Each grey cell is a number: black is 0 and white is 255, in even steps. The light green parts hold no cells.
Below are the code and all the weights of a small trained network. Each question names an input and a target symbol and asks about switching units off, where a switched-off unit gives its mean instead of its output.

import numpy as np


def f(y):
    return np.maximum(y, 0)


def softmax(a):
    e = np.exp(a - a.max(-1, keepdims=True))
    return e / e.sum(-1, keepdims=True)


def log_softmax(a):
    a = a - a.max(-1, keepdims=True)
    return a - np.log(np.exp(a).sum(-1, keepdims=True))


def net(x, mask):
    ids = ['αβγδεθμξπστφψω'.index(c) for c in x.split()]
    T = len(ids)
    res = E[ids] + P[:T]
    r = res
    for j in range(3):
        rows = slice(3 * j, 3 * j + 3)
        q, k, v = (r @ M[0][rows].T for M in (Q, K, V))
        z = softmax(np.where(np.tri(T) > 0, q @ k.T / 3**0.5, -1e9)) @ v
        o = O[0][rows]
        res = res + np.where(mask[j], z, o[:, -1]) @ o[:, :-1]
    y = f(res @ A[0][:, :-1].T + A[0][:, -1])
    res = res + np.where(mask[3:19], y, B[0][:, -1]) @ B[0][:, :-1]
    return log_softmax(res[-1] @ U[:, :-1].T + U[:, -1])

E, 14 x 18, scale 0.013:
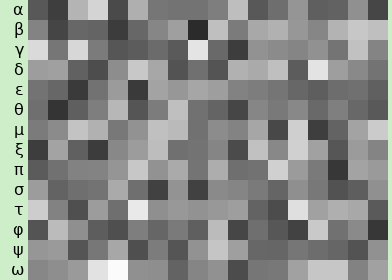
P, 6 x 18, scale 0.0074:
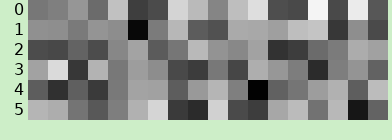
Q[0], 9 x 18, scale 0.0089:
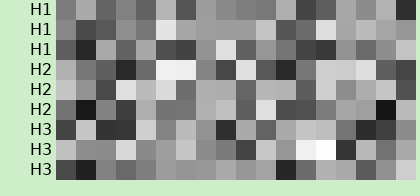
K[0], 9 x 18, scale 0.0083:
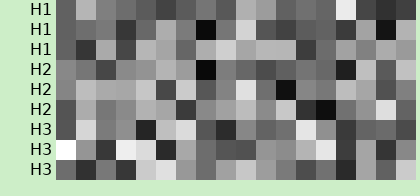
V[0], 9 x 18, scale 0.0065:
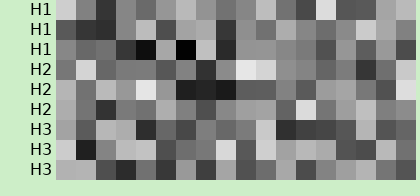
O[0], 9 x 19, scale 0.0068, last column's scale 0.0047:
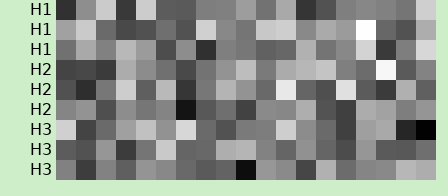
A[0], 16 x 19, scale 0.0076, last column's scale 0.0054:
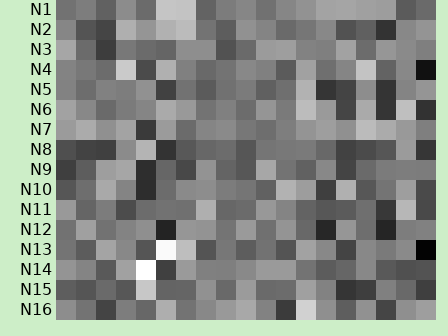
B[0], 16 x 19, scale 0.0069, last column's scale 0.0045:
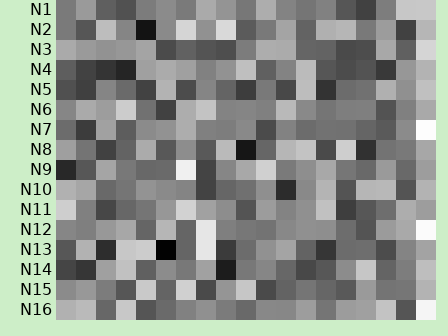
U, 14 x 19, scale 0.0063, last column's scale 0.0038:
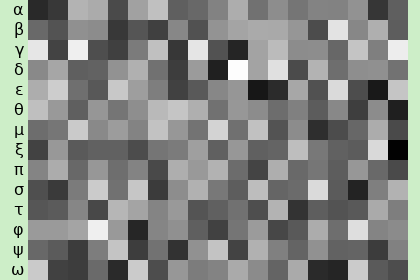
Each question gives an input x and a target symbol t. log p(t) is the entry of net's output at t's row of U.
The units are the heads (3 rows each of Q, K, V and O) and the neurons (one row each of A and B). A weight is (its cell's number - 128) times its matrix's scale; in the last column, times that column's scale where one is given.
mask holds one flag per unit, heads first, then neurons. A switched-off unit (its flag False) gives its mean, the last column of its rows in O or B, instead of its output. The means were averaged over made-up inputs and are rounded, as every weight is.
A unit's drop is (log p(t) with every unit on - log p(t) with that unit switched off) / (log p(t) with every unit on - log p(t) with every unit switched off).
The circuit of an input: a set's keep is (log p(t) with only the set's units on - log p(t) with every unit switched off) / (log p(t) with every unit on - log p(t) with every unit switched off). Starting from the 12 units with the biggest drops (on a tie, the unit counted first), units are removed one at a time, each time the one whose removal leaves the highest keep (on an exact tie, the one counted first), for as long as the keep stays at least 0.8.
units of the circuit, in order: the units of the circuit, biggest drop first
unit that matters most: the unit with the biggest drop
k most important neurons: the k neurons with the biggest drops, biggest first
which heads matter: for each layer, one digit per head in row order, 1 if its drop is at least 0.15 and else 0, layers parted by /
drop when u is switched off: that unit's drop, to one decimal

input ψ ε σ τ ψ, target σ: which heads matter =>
010
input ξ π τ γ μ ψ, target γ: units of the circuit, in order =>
H1, N2
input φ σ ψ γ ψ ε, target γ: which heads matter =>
100
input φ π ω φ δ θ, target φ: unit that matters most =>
H3
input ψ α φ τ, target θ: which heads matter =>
100
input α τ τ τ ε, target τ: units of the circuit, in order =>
H1, N5, H2
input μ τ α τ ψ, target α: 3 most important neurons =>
N14, N2, N5
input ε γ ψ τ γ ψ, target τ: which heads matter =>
100
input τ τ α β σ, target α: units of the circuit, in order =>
H3, N14, N2
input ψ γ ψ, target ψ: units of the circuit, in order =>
H2, N15, N8
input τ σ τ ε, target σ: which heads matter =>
010
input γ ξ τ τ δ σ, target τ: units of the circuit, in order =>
H1, N5, H2
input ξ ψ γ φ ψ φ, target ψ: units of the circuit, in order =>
H2, H1, N4
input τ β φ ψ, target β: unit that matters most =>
H1
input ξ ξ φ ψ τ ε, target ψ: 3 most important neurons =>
N15, N8, N12
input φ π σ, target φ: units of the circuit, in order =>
H3, N3
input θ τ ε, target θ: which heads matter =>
110
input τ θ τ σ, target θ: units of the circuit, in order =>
H2, H1, N11
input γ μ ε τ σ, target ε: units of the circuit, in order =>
H2, N15
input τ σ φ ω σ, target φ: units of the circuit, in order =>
H3
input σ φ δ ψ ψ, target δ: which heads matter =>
010
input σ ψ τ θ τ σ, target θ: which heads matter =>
110
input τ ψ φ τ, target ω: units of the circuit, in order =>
H2, N1
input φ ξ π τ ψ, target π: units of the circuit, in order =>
H3, N16
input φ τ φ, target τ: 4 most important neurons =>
N4, N5, N7, N16
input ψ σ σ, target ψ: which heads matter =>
010
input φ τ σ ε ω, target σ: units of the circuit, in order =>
H2
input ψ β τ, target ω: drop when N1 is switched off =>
0.2
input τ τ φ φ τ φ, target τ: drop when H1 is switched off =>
0.9
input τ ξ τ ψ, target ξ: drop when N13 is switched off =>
0.0
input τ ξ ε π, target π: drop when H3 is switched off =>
1.0
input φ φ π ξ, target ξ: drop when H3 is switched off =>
0.7
